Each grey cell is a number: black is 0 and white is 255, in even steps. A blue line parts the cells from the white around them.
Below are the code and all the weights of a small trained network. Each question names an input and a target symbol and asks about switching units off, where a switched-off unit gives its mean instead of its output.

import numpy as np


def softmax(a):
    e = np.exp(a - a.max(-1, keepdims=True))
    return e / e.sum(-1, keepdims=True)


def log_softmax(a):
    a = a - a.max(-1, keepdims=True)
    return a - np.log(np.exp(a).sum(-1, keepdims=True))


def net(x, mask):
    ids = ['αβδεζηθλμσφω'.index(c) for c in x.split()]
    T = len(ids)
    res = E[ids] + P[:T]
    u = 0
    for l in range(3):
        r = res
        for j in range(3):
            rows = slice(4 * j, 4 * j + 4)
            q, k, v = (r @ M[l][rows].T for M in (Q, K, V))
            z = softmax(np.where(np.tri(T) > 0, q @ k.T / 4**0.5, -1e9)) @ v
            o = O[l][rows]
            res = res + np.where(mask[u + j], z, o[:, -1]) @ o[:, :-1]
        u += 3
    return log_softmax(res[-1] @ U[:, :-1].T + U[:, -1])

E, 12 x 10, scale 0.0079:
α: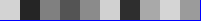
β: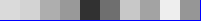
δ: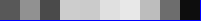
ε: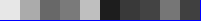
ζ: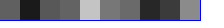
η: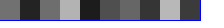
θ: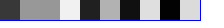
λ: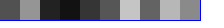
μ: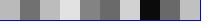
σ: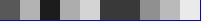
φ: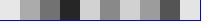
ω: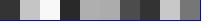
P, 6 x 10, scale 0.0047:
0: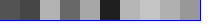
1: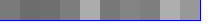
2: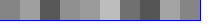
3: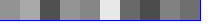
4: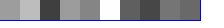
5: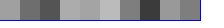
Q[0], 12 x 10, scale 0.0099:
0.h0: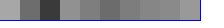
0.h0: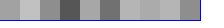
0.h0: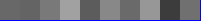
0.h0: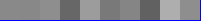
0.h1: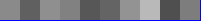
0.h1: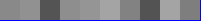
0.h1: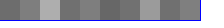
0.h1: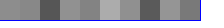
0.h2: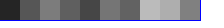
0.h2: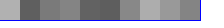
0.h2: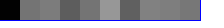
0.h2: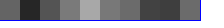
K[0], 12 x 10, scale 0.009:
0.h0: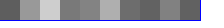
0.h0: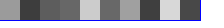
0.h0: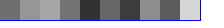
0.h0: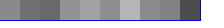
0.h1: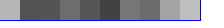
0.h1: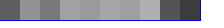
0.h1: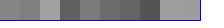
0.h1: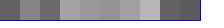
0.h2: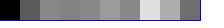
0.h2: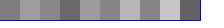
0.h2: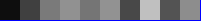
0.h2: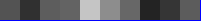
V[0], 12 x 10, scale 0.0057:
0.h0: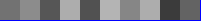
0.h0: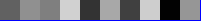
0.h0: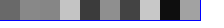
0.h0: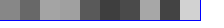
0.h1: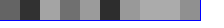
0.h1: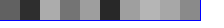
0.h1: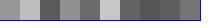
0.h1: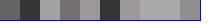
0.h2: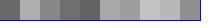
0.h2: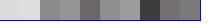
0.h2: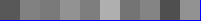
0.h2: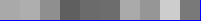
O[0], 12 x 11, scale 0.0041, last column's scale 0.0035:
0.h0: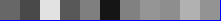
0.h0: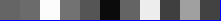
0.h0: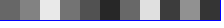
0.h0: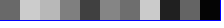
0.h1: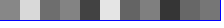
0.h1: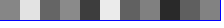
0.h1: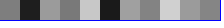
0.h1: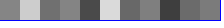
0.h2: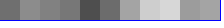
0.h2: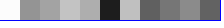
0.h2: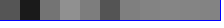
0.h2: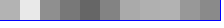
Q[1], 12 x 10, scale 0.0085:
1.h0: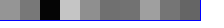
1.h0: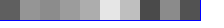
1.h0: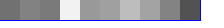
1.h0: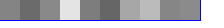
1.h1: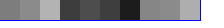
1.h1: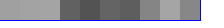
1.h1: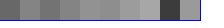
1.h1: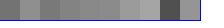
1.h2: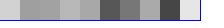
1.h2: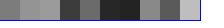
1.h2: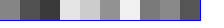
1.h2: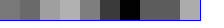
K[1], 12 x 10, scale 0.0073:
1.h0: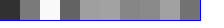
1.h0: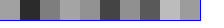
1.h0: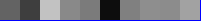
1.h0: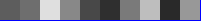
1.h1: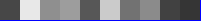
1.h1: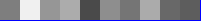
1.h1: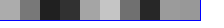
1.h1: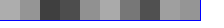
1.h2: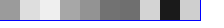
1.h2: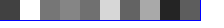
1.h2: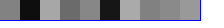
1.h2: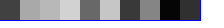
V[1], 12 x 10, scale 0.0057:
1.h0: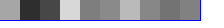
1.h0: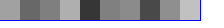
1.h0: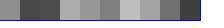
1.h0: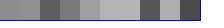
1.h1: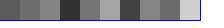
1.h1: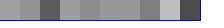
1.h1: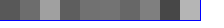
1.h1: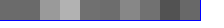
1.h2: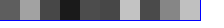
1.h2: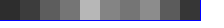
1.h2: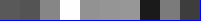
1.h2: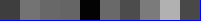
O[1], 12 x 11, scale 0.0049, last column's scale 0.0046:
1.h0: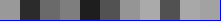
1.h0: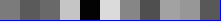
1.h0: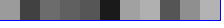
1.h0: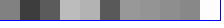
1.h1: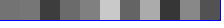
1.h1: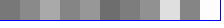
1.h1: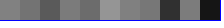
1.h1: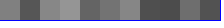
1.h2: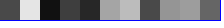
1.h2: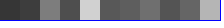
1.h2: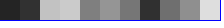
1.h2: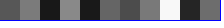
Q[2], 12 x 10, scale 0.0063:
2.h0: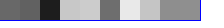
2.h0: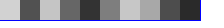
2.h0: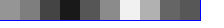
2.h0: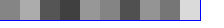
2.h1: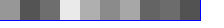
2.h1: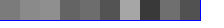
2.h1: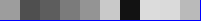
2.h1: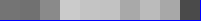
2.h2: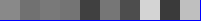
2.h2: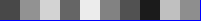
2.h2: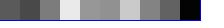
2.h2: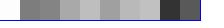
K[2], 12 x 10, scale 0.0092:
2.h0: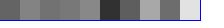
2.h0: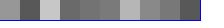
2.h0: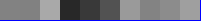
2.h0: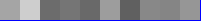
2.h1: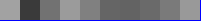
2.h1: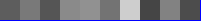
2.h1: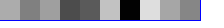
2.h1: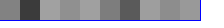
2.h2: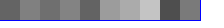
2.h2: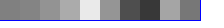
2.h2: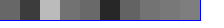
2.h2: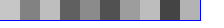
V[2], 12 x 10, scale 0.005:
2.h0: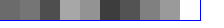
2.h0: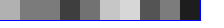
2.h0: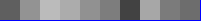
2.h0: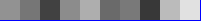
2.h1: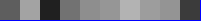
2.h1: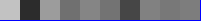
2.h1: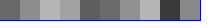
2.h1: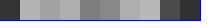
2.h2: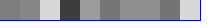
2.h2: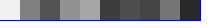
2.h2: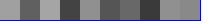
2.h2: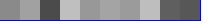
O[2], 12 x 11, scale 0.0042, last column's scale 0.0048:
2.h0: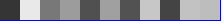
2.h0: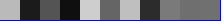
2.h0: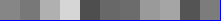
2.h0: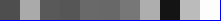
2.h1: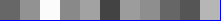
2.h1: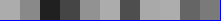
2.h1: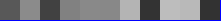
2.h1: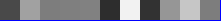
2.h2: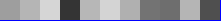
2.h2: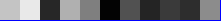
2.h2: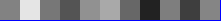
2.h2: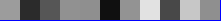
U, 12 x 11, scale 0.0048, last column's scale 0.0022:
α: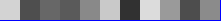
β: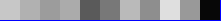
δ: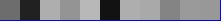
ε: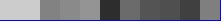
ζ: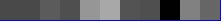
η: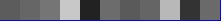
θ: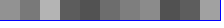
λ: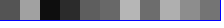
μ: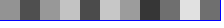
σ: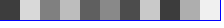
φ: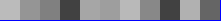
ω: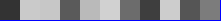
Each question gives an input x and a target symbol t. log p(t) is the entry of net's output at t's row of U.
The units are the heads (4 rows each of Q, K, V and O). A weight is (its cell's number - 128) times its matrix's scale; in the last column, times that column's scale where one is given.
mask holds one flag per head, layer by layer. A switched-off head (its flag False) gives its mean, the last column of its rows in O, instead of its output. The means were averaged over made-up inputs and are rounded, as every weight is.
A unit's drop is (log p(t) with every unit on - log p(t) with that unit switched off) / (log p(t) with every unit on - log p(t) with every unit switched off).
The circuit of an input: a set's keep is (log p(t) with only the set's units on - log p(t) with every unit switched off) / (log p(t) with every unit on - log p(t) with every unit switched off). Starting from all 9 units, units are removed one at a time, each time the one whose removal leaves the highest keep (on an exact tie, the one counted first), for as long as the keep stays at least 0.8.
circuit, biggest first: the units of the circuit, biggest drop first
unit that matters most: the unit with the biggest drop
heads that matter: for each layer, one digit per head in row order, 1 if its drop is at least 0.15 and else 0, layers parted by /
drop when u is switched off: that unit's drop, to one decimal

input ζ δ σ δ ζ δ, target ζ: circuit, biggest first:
[0.h2, 1.h2, 1.h1]
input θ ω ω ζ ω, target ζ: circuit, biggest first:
[1.h1, 0.h0]
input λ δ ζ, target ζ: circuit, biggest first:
[0.h2, 1.h2, 1.h1, 2.h0]
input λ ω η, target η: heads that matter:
110 / 001 / 001
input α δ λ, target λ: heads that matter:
000 / 001 / 100
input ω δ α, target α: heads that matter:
000 / 000 / 010
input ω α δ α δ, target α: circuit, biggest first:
[2.h1, 1.h2]
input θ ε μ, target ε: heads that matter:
101 / 101 / 001
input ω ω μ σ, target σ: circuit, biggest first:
[2.h0]
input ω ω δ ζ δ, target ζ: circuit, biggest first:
[1.h2, 0.h2, 2.h0, 0.h0]
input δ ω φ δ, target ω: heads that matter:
100 / 100 / 001
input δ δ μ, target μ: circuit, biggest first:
[1.h2, 1.h0, 0.h2, 2.h1]
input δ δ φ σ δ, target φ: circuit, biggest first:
[1.h2, 2.h2, 0.h2]
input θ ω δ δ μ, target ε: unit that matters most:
1.h0
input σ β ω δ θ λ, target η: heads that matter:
100 / 011 / 100
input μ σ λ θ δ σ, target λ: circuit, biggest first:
[0.h0, 2.h1]
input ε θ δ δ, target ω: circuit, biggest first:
[0.h0, 1.h0]
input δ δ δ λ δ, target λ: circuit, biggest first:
[1.h2, 2.h0, 0.h1]
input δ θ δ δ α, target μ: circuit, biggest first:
[0.h0, 1.h1, 2.h1, 2.h2]
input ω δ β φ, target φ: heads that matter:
001 / 001 / 101
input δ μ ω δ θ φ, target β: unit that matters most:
0.h0
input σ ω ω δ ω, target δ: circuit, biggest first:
[0.h0, 1.h0, 0.h1]
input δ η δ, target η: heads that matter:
000 / 001 / 001
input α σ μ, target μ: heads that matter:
011 / 101 / 000
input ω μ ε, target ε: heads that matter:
001 / 000 / 001
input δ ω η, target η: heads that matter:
000 / 001 / 001
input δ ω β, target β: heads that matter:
001 / 001 / 000
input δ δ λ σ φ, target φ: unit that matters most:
1.h2
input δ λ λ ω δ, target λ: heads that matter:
100 / 001 / 100
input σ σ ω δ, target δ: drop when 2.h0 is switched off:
0.0
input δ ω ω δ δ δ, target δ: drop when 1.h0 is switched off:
0.1
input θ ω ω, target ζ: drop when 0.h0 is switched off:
0.8
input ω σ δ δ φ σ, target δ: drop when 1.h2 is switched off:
0.1
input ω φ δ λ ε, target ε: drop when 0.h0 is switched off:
-0.1
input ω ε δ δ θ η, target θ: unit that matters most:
0.h0
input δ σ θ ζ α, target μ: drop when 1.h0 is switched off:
0.2
